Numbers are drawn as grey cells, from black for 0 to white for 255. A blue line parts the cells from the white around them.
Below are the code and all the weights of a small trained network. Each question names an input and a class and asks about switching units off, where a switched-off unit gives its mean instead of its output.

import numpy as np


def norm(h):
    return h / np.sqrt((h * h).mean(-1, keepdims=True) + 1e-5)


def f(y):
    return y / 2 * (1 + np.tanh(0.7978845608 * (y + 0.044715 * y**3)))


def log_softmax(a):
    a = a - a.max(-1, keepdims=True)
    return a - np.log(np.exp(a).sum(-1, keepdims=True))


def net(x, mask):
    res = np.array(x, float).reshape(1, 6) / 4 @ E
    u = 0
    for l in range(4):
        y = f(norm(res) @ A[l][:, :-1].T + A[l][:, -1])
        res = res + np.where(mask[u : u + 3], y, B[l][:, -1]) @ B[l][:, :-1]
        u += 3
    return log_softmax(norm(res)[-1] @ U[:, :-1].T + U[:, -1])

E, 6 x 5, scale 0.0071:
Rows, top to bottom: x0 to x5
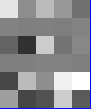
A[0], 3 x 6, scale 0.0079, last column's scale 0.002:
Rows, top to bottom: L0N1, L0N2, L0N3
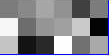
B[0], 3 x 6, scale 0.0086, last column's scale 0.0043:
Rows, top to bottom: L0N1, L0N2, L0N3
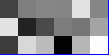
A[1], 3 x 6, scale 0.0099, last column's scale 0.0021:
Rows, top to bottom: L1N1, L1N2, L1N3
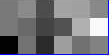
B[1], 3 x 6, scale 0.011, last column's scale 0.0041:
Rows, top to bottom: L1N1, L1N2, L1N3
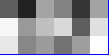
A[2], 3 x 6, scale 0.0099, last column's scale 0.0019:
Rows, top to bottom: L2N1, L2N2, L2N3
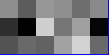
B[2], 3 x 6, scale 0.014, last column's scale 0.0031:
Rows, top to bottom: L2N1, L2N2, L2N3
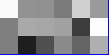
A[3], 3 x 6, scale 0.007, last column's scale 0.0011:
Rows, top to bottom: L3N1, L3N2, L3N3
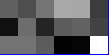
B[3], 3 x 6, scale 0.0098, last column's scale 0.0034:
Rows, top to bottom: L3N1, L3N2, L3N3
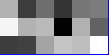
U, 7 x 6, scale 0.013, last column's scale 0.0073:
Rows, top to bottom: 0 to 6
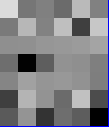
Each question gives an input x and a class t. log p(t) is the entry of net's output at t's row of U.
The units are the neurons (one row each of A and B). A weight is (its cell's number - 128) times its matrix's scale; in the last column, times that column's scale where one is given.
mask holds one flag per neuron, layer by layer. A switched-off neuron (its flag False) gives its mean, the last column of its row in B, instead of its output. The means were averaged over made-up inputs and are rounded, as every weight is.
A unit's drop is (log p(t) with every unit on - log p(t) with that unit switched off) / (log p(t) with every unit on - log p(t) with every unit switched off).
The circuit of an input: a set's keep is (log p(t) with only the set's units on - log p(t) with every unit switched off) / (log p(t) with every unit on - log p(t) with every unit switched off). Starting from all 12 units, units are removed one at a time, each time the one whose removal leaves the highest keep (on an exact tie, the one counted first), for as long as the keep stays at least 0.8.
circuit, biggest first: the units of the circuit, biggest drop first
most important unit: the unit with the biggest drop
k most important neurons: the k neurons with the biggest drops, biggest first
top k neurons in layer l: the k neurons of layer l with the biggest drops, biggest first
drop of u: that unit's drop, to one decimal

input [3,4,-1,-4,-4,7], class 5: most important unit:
L0N3
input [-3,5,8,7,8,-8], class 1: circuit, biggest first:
[L2N2, L0N3]
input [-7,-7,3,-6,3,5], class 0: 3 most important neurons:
[L1N3, L2N2, L3N3]
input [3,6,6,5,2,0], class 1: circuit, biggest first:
[L2N2, L1N3]
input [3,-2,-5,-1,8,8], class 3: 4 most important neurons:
[L2N3, L1N1, L1N3, L0N2]
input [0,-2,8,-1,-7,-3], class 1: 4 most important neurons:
[L2N2, L1N3, L0N3, L0N2]
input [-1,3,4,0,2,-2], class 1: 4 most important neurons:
[L2N2, L1N2, L0N3, L3N3]
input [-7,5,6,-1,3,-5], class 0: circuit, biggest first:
[L1N3, L0N3]
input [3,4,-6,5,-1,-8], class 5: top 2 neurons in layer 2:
[L2N2, L2N1]
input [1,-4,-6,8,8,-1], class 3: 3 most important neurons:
[L2N3, L1N1, L1N2]
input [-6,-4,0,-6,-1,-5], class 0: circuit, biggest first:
[L0N3, L1N3]
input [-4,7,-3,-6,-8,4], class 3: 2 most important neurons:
[L3N3, L2N2]
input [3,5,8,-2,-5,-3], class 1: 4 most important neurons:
[L2N2, L1N3, L1N2, L0N3]
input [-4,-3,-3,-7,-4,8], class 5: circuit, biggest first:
[L0N3]
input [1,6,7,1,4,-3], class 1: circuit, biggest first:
[L2N2, L1N3]
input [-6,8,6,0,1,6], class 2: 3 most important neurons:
[L1N3, L0N3, L1N2]
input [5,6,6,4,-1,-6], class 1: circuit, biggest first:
[L2N2, L1N3, L0N3]
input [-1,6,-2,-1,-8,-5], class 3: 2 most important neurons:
[L3N3, L0N3]
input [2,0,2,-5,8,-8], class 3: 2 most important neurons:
[L2N3, L0N3]
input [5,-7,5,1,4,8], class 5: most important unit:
L0N3
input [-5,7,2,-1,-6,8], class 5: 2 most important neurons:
[L0N3, L0N2]
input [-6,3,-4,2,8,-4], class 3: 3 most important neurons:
[L2N3, L0N3, L1N1]
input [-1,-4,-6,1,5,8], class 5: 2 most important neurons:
[L0N3, L2N2]
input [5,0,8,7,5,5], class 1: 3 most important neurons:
[L2N2, L1N3, L1N2]
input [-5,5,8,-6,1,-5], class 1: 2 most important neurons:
[L2N2, L0N3]
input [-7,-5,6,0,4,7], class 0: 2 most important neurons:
[L1N3, L1N2]
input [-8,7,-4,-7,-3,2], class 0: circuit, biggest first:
[L1N3]
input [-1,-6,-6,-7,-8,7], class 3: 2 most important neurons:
[L3N3, L2N2]
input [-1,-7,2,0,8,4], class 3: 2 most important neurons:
[L2N3, L3N1]
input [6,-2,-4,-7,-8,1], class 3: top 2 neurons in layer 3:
[L3N3, L3N2]
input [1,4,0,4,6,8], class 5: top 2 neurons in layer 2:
[L2N1, L2N2]
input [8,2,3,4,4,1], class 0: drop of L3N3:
0.1
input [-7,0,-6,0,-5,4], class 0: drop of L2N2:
0.2
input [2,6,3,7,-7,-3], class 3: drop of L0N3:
0.4
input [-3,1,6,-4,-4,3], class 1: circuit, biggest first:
[L2N2]
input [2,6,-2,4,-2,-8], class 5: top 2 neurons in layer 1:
[L1N3, L1N2]
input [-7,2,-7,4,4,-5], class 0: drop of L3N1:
-0.1
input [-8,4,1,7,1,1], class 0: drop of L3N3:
0.0
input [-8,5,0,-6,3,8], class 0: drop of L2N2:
0.2
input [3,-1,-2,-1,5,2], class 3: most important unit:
L1N3
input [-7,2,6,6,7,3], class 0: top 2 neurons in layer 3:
[L3N3, L3N1]
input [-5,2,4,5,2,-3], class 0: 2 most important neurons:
[L1N3, L0N3]
